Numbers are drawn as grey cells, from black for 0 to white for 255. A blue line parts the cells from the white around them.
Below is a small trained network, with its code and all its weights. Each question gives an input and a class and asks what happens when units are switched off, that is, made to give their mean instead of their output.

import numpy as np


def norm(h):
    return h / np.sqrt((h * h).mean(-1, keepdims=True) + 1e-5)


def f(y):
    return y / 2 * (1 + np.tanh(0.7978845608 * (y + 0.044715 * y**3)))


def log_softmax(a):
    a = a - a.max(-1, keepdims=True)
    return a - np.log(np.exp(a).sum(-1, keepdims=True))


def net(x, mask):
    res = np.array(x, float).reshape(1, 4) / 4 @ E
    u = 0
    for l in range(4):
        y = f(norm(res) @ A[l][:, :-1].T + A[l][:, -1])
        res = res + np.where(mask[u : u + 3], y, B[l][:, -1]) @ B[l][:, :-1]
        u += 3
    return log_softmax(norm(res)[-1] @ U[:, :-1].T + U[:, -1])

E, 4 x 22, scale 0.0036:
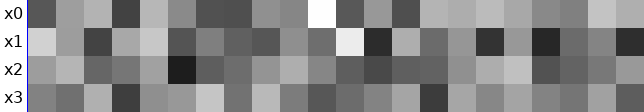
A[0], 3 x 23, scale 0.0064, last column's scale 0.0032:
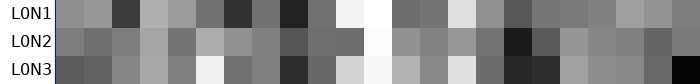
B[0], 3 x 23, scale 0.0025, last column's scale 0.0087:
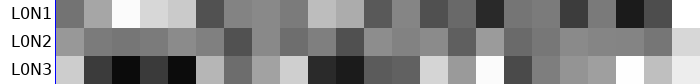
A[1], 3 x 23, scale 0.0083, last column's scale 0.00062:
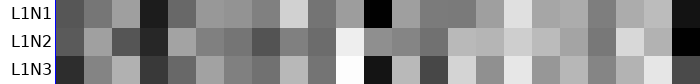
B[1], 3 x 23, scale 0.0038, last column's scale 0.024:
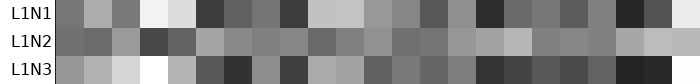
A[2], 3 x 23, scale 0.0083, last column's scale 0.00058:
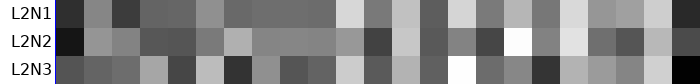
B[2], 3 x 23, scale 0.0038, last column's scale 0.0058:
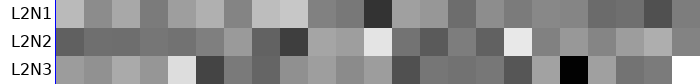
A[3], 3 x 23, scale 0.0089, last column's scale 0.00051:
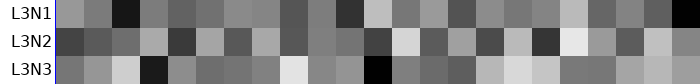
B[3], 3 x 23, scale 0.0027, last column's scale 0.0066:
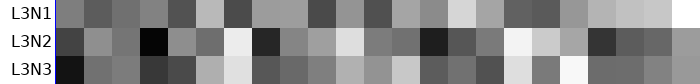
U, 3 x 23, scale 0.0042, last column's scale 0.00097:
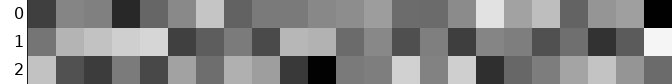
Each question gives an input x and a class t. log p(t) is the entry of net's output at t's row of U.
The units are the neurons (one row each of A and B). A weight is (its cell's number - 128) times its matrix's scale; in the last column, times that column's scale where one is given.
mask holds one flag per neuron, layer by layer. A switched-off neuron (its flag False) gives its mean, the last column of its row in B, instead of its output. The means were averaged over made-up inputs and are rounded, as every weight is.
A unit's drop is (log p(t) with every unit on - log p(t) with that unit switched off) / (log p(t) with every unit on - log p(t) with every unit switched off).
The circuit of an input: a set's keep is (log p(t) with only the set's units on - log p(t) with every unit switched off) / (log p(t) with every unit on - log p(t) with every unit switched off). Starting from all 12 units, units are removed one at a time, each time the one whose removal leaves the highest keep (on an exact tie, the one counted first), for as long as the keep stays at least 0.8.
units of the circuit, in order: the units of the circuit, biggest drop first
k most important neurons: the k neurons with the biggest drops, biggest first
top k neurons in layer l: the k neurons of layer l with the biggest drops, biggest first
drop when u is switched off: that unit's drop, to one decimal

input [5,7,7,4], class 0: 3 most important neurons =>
(L1N3, L1N1, L3N3)
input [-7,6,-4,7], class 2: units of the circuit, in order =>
(L1N3, L1N1)
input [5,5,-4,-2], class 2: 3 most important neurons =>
(L0N3, L1N1, L1N3)
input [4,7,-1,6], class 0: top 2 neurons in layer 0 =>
(L0N1, L0N2)
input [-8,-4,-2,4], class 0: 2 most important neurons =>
(L1N3, L3N2)
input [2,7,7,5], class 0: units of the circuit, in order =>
(L1N3, L1N1, L3N3)
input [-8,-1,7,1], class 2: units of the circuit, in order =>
(L1N1, L1N3)
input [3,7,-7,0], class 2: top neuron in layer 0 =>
(L0N3)
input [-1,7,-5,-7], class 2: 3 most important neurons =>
(L0N3, L1N3, L1N1)
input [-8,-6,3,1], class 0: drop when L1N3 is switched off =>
0.8
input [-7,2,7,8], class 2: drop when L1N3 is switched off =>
0.7
